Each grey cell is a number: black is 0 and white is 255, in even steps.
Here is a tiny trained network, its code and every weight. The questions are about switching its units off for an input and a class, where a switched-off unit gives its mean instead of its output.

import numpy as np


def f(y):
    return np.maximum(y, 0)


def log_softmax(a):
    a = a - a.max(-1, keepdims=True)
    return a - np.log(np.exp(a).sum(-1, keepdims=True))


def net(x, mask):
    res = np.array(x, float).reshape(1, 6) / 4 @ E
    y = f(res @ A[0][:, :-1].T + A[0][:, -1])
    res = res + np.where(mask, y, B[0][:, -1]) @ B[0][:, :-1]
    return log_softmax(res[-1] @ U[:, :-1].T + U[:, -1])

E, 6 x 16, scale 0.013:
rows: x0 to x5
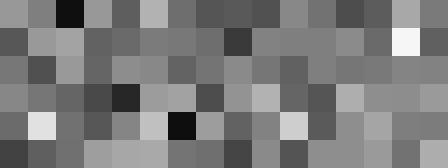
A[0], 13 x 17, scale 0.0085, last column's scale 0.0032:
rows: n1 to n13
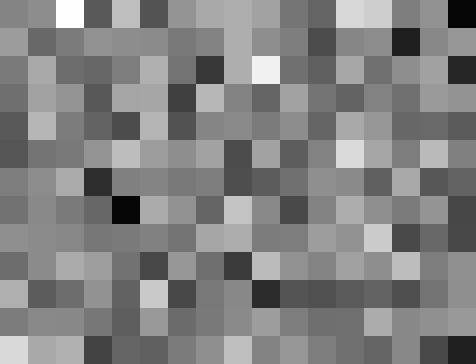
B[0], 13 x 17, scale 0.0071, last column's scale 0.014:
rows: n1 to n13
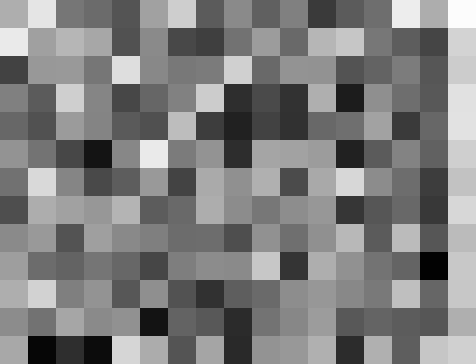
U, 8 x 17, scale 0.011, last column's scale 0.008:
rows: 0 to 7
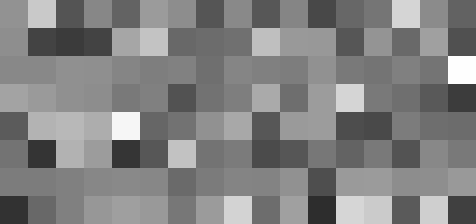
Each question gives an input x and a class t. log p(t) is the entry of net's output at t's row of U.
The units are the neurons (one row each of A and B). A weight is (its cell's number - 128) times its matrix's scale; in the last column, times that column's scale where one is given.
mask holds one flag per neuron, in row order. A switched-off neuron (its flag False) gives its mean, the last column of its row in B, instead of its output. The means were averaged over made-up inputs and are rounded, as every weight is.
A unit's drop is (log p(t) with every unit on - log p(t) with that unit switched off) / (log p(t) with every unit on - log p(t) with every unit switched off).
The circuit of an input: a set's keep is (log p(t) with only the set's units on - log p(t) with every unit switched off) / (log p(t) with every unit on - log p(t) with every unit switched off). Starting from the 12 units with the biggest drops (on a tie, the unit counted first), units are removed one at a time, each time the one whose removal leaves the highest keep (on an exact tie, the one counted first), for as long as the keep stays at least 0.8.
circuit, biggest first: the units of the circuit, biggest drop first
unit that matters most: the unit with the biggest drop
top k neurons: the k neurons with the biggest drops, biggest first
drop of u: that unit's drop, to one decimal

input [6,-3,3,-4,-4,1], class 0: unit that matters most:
n11
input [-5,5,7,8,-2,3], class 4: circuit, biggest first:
n8; n3
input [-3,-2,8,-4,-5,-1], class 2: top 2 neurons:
n5; n4
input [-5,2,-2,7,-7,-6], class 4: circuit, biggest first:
n8; n5
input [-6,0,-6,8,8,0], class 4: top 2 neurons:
n3; n8
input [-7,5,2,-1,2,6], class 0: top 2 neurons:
n1; n13
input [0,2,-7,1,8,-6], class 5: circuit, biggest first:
n5; n4
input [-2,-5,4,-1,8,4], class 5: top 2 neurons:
n4; n5
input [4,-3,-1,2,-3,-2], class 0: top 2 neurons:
n4; n5
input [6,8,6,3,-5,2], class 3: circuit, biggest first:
n1; n7
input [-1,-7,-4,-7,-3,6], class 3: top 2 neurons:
n2; n13
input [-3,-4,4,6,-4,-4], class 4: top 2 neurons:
n8; n5
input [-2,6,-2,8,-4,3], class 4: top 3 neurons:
n8; n3; n2
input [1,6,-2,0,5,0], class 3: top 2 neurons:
n7; n1
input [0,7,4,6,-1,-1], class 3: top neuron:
n7
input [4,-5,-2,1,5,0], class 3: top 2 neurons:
n1; n11
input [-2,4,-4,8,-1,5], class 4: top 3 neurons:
n8; n3; n13
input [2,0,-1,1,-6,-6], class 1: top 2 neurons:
n13; n5
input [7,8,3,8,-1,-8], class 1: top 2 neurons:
n13; n1
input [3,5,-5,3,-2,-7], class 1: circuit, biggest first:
n13
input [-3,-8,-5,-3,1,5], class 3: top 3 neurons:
n2; n13; n9
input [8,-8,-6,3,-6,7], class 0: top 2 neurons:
n11; n13
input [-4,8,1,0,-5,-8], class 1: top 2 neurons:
n13; n2
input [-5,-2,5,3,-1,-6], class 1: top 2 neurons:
n13; n11
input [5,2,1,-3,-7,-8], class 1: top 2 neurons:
n13; n1
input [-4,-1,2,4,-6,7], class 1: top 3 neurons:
n6; n5; n4
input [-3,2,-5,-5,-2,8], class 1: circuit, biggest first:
n6
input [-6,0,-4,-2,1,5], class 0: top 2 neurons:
n1; n13
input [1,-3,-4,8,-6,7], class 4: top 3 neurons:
n8; n13; n3
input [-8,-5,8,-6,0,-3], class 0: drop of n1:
0.8
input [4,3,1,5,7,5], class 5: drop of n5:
0.7
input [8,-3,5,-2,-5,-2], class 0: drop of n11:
0.5
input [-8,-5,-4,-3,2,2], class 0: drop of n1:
0.8
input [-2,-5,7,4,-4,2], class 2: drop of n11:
0.0
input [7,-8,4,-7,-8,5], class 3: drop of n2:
0.3
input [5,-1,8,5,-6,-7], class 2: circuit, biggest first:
n5
